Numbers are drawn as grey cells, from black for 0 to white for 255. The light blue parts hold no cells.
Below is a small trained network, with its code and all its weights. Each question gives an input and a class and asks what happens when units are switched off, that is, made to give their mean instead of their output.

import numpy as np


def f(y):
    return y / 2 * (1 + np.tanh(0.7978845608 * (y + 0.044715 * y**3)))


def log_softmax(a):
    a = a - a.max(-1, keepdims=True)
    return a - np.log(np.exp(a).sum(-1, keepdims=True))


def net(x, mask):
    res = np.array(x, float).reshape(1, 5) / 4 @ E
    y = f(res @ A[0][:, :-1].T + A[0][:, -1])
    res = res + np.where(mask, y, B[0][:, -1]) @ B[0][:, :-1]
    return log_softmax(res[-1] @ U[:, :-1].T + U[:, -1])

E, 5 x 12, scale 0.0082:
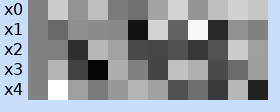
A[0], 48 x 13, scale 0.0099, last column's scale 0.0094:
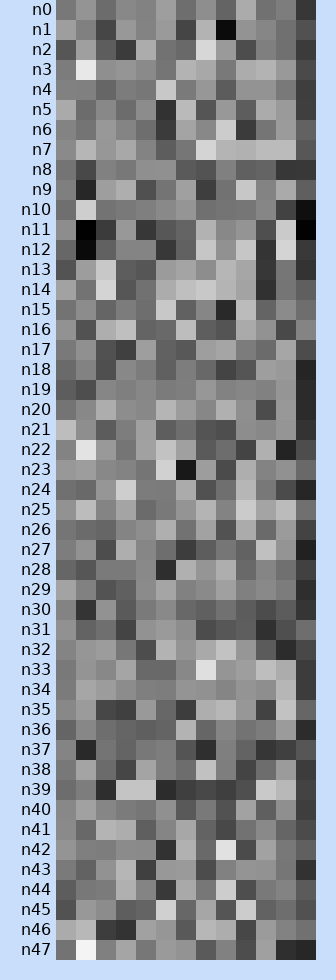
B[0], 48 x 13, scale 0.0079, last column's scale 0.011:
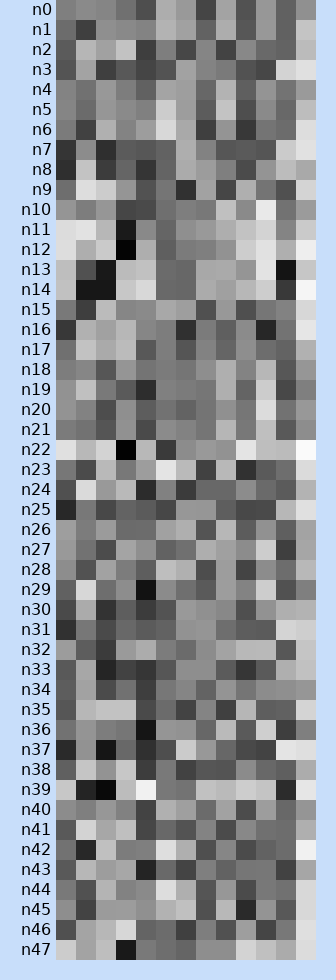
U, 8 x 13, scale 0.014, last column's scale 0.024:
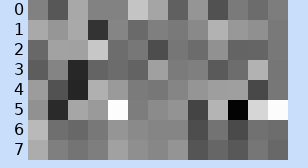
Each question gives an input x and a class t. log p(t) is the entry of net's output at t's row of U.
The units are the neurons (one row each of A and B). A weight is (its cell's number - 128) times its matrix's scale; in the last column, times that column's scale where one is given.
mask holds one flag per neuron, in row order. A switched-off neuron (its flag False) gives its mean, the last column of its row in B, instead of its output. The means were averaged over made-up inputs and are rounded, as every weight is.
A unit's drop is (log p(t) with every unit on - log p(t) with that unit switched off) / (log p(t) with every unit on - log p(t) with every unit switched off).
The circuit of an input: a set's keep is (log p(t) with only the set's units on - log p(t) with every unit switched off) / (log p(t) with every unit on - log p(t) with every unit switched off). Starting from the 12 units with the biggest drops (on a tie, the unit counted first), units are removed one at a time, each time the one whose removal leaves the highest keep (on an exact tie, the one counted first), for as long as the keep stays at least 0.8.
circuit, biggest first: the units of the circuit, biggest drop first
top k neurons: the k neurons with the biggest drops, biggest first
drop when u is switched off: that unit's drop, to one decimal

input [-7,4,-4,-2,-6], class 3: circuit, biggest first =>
[n37]
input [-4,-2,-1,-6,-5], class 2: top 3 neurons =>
[n22; n16; n9]
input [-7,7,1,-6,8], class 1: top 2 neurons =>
[n22; n47]
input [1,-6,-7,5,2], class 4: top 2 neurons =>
[n14; n13]
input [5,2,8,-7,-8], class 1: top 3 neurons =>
[n12; n11; n9]
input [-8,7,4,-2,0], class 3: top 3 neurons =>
[n37; n8; n30]
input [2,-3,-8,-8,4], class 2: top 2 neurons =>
[n16; n24]
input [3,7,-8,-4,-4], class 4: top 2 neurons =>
[n14; n13]
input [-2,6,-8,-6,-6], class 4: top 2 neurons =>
[n14; n13]
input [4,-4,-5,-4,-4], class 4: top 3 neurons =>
[n14; n22; n13]
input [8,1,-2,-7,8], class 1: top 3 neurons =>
[n22; n47; n37]
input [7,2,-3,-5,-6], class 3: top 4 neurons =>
[n7; n25; n33; n22]
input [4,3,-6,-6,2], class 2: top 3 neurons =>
[n16; n39; n24]
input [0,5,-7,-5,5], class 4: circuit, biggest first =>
[n14]
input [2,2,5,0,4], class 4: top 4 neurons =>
[n39; n12; n11; n27]
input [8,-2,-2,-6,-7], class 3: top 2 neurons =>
[n25; n7]
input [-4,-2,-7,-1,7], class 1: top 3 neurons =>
[n22; n47; n39]
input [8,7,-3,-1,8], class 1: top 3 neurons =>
[n22; n47; n37]
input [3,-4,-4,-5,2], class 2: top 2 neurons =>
[n16; n42]
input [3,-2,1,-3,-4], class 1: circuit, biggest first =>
[n12]
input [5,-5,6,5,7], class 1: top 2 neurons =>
[n22; n47]
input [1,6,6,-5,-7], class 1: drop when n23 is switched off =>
0.1
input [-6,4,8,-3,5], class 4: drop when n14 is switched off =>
0.0
